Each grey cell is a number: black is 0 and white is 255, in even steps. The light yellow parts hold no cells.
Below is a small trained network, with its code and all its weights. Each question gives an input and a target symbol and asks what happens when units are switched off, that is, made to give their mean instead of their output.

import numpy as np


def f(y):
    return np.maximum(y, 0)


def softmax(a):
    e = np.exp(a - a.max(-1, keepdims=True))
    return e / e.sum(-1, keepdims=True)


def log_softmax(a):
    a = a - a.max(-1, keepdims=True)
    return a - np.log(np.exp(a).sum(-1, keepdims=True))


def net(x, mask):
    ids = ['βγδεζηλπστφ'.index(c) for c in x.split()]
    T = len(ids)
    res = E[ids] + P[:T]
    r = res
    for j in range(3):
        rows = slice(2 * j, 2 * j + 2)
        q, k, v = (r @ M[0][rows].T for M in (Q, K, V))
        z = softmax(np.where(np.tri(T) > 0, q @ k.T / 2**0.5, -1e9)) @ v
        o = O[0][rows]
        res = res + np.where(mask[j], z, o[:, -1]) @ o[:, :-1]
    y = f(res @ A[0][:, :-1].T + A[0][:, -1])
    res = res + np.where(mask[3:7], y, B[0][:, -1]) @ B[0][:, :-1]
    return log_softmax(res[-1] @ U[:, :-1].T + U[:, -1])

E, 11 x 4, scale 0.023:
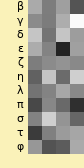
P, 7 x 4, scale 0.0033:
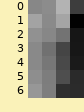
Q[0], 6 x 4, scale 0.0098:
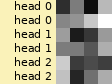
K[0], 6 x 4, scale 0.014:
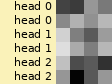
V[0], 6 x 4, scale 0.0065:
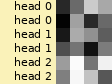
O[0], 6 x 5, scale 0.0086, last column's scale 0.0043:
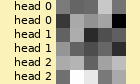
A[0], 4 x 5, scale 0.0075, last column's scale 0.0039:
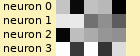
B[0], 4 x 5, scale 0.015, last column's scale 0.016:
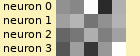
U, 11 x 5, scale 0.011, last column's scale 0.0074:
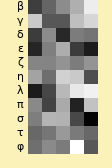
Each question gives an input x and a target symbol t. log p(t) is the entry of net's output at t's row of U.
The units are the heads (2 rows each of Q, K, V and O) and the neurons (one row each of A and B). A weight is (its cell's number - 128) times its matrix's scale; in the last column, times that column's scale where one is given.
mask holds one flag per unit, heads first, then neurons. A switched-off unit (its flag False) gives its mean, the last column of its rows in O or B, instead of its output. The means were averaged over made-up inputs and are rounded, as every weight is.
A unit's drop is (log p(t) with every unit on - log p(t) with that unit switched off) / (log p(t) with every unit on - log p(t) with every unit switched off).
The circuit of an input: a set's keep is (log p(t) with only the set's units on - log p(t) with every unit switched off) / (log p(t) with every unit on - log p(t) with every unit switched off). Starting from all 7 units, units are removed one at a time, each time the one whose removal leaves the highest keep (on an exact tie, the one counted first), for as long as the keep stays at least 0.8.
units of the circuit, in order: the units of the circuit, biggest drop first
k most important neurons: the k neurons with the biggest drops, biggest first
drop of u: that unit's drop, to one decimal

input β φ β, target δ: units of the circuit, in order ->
[neuron 3; neuron 0]
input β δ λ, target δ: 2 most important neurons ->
[neuron 0; neuron 3]
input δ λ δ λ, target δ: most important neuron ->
[neuron 0]
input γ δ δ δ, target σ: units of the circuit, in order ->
[neuron 0; neuron 3; head 1; head 0]
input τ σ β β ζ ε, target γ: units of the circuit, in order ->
[neuron 3; neuron 0]
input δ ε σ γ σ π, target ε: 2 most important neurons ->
[neuron 2; neuron 3]
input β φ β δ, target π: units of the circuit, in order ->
[neuron 0; head 2]
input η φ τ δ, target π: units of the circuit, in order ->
[head 2; neuron 0]
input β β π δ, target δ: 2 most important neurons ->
[neuron 3; neuron 2]
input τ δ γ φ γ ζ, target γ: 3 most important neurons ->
[neuron 0; neuron 3; neuron 2]
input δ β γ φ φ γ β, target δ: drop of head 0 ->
0.1
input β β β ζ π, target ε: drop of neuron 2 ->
0.2
